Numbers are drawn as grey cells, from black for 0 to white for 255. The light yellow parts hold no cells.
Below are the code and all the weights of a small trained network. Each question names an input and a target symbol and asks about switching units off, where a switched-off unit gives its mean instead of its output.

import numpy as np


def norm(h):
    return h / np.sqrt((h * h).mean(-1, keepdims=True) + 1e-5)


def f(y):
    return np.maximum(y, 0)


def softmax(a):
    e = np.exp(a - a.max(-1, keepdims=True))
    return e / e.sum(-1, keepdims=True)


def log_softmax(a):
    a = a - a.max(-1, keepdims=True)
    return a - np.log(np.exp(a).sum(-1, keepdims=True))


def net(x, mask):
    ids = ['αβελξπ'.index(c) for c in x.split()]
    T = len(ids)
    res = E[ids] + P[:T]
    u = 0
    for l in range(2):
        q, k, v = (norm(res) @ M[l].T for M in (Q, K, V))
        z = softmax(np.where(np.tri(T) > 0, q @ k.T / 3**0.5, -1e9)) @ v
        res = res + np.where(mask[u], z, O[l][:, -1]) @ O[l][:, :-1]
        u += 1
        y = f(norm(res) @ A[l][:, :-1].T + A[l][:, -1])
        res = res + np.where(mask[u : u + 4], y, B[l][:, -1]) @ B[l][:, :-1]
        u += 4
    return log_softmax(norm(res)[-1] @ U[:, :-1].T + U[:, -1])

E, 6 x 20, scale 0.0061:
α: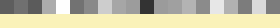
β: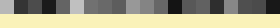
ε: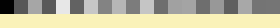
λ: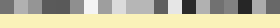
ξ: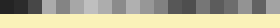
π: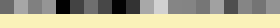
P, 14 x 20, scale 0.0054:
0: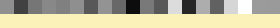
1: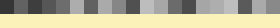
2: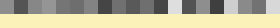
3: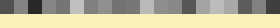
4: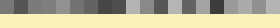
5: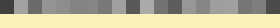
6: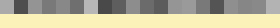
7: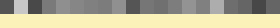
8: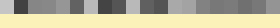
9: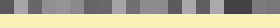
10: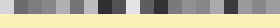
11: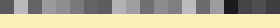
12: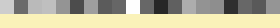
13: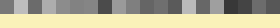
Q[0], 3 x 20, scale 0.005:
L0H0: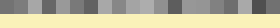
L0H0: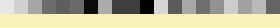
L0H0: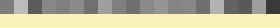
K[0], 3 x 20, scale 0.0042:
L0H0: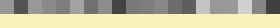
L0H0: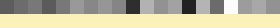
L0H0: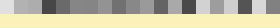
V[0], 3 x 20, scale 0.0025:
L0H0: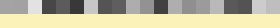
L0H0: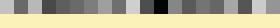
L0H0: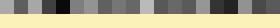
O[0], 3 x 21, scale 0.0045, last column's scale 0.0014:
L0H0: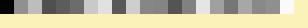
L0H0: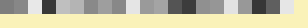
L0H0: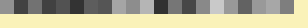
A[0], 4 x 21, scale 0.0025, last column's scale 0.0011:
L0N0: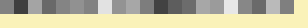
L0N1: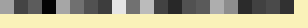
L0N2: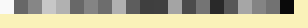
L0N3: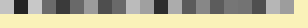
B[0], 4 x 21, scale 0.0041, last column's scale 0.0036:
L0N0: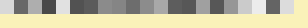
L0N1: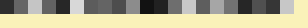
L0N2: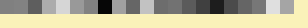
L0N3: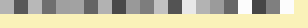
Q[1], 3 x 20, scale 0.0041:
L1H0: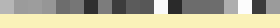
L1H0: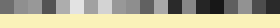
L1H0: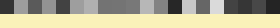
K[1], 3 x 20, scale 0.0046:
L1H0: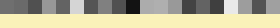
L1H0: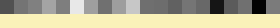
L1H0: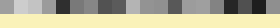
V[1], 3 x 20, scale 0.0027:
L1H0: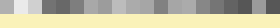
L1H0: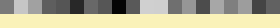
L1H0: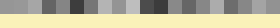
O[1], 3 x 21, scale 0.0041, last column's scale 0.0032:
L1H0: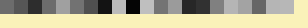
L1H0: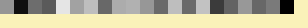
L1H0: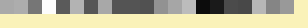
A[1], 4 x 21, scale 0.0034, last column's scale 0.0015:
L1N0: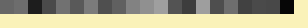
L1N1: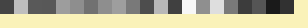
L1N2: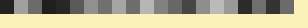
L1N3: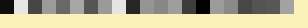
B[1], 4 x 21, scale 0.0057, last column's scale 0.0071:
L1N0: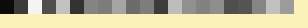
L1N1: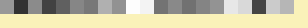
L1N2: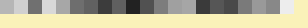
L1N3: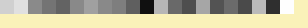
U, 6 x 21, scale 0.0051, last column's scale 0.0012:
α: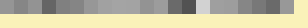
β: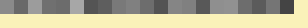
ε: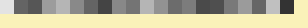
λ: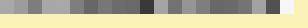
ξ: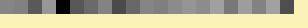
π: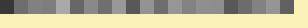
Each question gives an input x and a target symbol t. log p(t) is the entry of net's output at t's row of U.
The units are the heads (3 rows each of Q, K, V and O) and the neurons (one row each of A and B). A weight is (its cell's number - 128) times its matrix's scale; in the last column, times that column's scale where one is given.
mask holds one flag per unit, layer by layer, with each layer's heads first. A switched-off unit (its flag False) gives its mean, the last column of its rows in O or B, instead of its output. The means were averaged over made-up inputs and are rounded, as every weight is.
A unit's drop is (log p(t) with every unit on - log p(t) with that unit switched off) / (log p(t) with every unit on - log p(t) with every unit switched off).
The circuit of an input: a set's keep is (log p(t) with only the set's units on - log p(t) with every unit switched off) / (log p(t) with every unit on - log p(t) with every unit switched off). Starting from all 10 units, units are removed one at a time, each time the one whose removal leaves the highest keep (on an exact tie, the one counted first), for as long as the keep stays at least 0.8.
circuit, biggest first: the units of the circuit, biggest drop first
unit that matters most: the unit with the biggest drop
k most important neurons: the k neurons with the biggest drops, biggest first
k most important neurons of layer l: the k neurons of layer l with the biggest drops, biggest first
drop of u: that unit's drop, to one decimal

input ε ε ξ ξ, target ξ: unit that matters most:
L1H0
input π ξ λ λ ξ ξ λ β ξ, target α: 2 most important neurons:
L1N2, L0N3
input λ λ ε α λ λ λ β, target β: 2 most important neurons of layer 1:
L1N1, L1N2
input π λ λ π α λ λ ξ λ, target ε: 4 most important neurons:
L1N3, L0N2, L0N3, L0N0
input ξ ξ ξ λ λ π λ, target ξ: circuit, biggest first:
L0H0, L0N3, L1N2, L1H0
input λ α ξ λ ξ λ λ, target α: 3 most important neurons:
L1N2, L0N3, L1N3
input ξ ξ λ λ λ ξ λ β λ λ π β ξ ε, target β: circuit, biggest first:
L0N1, L1N1, L0H0
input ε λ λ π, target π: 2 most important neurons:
L1N0, L1N3
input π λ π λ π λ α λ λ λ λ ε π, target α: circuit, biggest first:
L1H0, L1N2
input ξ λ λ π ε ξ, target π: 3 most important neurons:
L0N0, L1N0, L1N2
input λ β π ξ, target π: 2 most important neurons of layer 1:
L1N0, L1N3
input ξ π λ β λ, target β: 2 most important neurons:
L0N3, L0N1
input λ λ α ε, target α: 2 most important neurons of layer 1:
L1N1, L1N3
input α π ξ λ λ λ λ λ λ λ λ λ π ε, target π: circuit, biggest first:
L0H0, L1N3
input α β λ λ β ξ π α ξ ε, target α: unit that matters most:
L1N1
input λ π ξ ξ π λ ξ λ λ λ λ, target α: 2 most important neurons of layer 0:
L0N3, L0N0
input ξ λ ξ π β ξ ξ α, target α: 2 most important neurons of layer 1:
L1N1, L1N2
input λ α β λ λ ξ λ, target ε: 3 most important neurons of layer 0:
L0N2, L0N3, L0N1
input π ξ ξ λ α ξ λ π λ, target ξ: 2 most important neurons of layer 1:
L1N3, L1N2
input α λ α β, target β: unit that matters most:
L0N1
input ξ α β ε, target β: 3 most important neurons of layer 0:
L0N1, L0N3, L0N0
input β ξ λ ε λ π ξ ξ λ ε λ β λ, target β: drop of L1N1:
0.1
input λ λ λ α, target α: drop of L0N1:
0.0
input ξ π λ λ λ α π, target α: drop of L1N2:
0.4
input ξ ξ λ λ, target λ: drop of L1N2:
0.5
